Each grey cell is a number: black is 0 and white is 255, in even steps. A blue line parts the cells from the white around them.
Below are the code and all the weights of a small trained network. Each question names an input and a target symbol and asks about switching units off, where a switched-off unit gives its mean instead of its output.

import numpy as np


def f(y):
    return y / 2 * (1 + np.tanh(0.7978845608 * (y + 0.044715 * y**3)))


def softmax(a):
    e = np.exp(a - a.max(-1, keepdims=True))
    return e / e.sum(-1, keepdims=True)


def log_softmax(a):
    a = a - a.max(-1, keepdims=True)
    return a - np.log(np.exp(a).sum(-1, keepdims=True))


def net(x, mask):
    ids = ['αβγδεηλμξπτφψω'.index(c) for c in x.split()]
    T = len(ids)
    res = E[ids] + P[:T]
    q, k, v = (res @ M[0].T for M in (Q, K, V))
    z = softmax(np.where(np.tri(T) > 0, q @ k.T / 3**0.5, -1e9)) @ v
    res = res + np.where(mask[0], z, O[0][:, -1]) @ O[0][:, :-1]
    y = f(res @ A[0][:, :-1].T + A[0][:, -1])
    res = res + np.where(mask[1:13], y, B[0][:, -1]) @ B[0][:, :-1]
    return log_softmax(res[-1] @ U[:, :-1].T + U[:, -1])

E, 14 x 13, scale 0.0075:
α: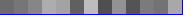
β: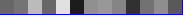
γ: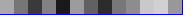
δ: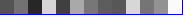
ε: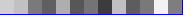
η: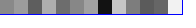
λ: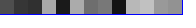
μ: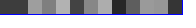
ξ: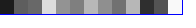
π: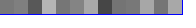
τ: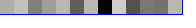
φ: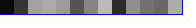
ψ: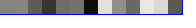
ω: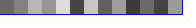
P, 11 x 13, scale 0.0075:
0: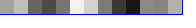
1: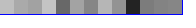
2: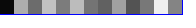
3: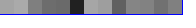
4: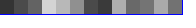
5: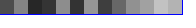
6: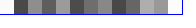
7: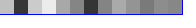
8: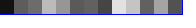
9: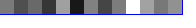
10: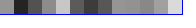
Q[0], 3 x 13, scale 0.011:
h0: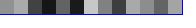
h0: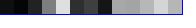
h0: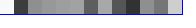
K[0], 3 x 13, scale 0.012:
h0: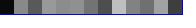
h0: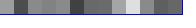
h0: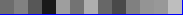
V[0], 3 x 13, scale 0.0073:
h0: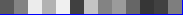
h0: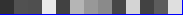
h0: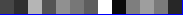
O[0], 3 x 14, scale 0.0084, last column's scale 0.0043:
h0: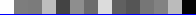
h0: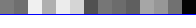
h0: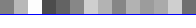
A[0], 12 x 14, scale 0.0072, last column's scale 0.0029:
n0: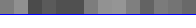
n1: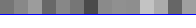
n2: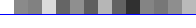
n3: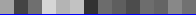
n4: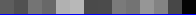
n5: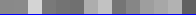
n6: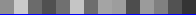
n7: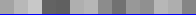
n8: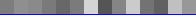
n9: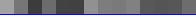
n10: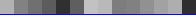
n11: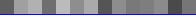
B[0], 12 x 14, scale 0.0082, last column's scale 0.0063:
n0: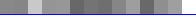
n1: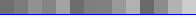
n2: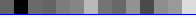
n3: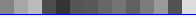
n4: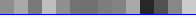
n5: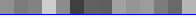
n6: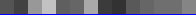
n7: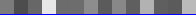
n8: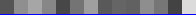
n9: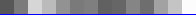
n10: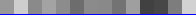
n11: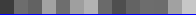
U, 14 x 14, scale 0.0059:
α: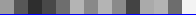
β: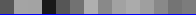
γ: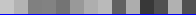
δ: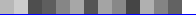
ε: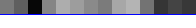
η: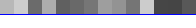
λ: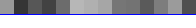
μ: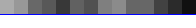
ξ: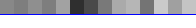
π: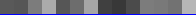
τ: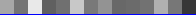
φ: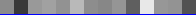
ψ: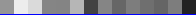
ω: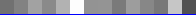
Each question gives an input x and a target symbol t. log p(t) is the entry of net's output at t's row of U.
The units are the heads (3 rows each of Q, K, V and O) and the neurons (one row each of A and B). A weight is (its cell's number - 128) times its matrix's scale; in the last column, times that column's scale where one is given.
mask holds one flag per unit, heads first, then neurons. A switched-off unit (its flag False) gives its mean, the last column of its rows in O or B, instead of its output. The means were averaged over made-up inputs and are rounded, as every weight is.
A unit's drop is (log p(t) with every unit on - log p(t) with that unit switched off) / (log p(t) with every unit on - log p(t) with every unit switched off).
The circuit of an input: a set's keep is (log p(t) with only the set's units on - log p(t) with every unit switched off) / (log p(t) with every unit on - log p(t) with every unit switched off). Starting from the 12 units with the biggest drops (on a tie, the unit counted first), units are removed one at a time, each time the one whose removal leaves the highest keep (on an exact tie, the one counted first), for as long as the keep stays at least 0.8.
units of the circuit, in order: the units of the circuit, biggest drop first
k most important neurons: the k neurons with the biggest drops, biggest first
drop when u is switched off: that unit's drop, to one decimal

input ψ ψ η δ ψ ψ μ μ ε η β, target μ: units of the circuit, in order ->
(h0; n3; n9)
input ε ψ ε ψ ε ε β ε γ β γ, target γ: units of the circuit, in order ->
(h0; n10)
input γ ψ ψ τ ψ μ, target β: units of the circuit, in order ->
(h0; n7)
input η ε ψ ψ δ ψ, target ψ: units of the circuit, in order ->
(h0; n4)
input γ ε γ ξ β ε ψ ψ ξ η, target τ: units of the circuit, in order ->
(h0; n3)
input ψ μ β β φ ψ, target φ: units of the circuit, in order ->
(h0; n7)
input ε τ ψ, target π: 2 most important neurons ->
(n6; n2)
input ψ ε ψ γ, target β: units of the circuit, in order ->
(h0; n4)
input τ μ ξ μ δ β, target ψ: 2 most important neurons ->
(n4; n3)
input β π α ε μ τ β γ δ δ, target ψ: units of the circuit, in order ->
(h0; n3; n4)
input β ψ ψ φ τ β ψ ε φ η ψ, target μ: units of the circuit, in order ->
(h0; n3)
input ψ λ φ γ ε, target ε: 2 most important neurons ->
(n9; n4)
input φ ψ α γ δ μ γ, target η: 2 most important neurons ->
(n7; n10)
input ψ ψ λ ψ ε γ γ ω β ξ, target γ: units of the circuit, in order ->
(h0)
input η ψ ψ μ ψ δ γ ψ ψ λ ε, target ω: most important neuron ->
(n11)
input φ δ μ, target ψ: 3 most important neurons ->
(n4; n3; n2)
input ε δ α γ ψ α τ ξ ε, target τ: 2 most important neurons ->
(n3; n2)
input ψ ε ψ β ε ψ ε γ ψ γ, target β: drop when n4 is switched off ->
0.1
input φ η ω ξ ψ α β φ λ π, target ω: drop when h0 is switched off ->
0.9
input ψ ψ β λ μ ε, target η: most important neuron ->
(n7)
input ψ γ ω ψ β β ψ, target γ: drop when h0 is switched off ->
0.9
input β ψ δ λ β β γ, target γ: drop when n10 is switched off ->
0.8
